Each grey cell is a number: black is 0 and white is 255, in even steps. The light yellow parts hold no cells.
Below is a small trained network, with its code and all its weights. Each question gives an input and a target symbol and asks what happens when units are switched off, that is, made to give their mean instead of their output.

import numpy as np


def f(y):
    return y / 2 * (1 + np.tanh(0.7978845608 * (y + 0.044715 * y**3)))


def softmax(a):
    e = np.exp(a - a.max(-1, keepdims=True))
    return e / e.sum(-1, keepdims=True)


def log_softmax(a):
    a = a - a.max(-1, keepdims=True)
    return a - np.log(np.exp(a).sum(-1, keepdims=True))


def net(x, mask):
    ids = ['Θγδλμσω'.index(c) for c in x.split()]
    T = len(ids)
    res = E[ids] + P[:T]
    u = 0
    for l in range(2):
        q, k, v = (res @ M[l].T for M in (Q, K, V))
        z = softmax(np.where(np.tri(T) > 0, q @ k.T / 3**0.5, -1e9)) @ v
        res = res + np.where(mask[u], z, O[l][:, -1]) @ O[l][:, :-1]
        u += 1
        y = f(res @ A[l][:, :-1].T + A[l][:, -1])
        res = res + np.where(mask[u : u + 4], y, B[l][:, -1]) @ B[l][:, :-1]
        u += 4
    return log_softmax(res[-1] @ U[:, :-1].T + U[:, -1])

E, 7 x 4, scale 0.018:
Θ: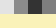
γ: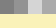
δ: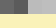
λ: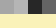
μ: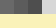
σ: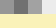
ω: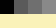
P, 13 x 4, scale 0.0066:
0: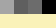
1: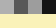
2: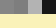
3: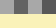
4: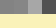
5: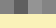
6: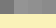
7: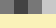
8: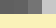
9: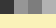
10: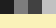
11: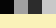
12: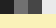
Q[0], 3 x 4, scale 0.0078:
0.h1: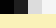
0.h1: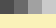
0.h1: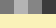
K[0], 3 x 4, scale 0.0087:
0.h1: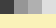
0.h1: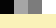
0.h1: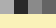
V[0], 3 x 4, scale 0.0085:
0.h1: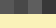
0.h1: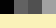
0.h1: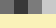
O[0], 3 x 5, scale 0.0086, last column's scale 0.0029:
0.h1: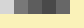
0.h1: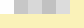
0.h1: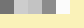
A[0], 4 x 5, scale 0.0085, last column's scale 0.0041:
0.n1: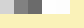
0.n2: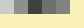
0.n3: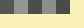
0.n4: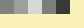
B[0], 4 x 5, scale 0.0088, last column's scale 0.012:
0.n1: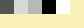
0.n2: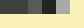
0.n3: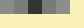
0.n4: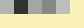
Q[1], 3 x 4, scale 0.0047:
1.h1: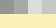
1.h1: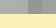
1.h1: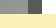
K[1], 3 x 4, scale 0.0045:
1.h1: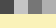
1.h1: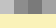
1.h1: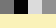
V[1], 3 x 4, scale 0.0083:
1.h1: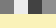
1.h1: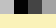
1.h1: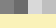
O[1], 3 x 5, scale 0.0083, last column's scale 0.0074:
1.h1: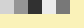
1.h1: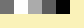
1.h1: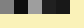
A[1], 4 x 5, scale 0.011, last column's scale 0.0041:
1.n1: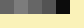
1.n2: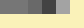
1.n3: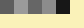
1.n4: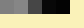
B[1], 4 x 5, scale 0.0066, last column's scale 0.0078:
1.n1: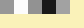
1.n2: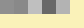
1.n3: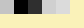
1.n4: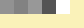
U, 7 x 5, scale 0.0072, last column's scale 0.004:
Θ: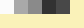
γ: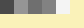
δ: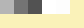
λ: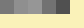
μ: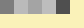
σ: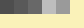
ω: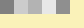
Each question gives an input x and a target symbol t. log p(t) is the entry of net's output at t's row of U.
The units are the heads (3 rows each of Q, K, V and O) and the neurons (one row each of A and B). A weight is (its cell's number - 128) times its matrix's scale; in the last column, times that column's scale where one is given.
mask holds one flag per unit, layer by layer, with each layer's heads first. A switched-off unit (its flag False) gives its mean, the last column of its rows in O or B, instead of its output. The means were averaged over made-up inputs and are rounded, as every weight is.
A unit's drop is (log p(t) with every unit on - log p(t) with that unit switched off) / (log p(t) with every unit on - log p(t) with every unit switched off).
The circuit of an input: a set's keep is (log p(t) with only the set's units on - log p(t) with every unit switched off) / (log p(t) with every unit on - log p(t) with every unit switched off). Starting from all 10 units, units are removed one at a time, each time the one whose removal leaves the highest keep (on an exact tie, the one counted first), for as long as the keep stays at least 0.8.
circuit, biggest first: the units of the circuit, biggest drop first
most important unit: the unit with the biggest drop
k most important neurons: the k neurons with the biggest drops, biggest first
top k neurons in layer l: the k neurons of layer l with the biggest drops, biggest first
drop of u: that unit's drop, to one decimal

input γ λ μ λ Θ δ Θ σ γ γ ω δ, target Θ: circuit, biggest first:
0.h1, 1.h1, 0.n1
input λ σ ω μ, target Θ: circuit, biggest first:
0.h1, 0.n1
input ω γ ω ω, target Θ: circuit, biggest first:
0.h1
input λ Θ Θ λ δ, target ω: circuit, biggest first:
1.h1, 0.h1
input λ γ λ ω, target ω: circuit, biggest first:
0.h1, 1.h1
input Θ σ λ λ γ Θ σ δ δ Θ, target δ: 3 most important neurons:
1.n3, 0.n4, 0.n3
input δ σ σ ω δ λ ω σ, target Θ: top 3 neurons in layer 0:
0.n1, 0.n2, 0.n4
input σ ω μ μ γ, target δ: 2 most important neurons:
0.n1, 0.n4
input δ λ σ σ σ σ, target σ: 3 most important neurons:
0.n2, 1.n1, 1.n4
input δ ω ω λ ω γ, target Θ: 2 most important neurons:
0.n1, 0.n2
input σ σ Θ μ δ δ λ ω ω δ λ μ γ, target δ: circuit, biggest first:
1.h1, 0.n1, 0.h1
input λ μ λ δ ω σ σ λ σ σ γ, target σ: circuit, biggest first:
1.h1, 0.h1, 0.n1
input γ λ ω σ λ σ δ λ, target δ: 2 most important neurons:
0.n4, 1.n3
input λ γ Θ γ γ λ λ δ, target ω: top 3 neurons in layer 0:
0.n1, 0.n4, 0.n3
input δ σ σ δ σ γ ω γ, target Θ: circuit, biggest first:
1.h1, 0.h1, 0.n1
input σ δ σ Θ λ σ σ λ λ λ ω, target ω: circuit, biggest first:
0.h1
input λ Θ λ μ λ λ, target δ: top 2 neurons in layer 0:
0.n4, 0.n3
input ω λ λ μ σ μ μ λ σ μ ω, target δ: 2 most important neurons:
0.n1, 0.n2
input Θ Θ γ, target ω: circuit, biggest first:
1.h1, 0.h1, 0.n2
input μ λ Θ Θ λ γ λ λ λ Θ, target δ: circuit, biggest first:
1.h1
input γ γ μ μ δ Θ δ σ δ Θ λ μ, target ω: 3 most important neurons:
0.n1, 0.n4, 1.n3
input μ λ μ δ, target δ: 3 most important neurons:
0.n4, 0.n1, 0.n2
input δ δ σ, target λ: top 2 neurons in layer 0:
0.n1, 0.n3
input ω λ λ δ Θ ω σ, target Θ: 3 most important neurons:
0.n2, 0.n1, 0.n4
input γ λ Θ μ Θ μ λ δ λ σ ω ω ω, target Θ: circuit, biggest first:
0.h1, 0.n1
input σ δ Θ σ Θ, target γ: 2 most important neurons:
0.n4, 0.n2
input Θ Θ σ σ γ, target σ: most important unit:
0.n1
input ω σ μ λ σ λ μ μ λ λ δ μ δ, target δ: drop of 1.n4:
0.1
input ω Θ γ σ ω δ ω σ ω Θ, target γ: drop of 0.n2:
0.2
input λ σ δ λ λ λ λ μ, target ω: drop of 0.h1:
0.6
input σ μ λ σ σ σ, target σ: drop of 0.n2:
0.2
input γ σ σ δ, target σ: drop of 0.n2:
0.1
